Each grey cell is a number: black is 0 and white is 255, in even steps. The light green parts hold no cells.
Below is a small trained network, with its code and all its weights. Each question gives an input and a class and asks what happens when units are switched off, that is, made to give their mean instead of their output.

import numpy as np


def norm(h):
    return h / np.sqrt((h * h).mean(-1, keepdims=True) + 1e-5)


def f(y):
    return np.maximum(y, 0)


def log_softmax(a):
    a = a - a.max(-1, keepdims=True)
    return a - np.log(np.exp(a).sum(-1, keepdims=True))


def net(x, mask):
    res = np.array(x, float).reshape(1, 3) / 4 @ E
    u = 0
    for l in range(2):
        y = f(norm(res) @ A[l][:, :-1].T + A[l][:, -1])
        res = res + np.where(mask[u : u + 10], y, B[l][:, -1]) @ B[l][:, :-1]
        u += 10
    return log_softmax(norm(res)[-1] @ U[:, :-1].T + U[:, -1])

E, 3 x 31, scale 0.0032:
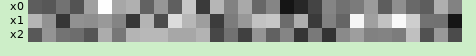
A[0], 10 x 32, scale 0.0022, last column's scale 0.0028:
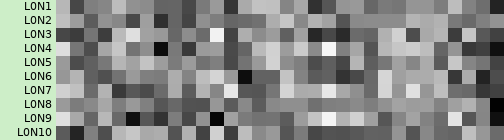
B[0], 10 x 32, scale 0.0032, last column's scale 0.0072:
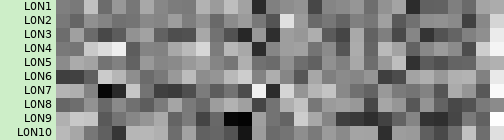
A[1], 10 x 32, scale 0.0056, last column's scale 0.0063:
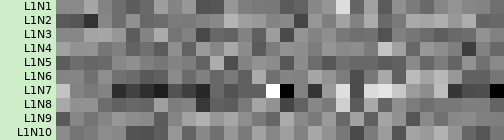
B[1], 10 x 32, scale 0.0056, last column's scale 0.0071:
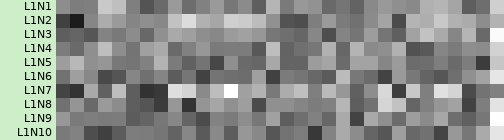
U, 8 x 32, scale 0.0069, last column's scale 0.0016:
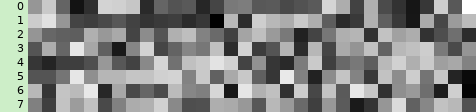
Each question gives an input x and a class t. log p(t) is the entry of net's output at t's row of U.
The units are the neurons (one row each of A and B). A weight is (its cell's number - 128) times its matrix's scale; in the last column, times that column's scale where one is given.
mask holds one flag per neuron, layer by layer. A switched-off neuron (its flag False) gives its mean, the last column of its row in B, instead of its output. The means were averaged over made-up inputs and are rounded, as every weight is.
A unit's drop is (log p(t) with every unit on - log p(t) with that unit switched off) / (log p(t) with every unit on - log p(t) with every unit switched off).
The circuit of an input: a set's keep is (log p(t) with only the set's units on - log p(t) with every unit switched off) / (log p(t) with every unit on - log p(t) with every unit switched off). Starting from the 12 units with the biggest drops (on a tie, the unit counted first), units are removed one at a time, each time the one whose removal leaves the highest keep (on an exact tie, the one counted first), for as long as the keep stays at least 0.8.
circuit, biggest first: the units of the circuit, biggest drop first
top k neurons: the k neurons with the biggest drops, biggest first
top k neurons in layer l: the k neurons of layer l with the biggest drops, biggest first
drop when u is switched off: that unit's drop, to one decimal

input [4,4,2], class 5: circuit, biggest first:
[L0N6; L1N10]
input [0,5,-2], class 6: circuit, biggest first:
[L0N4]
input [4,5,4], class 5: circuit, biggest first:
[L0N6; L1N8]
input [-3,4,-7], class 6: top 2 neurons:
[L0N4; L1N4]
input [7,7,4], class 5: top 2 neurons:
[L0N6; L0N9]
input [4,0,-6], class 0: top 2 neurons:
[L0N10; L1N8]
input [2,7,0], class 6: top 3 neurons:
[L0N4; L1N4; L1N3]
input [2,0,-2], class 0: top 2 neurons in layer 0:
[L0N10; L0N7]
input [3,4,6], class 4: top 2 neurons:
[L0N6; L0N9]
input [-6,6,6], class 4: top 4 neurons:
[L0N6; L1N2; L0N9; L0N3]
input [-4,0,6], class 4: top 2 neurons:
[L1N2; L0N9]
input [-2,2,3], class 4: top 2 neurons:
[L0N6; L1N2]
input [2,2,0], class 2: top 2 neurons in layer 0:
[L0N3; L0N6]
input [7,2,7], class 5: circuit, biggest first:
[L1N10]
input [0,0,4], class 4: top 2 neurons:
[L0N9; L0N10]
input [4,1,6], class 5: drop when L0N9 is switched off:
0.8
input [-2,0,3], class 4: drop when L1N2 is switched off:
0.2
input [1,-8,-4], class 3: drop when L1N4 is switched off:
0.0
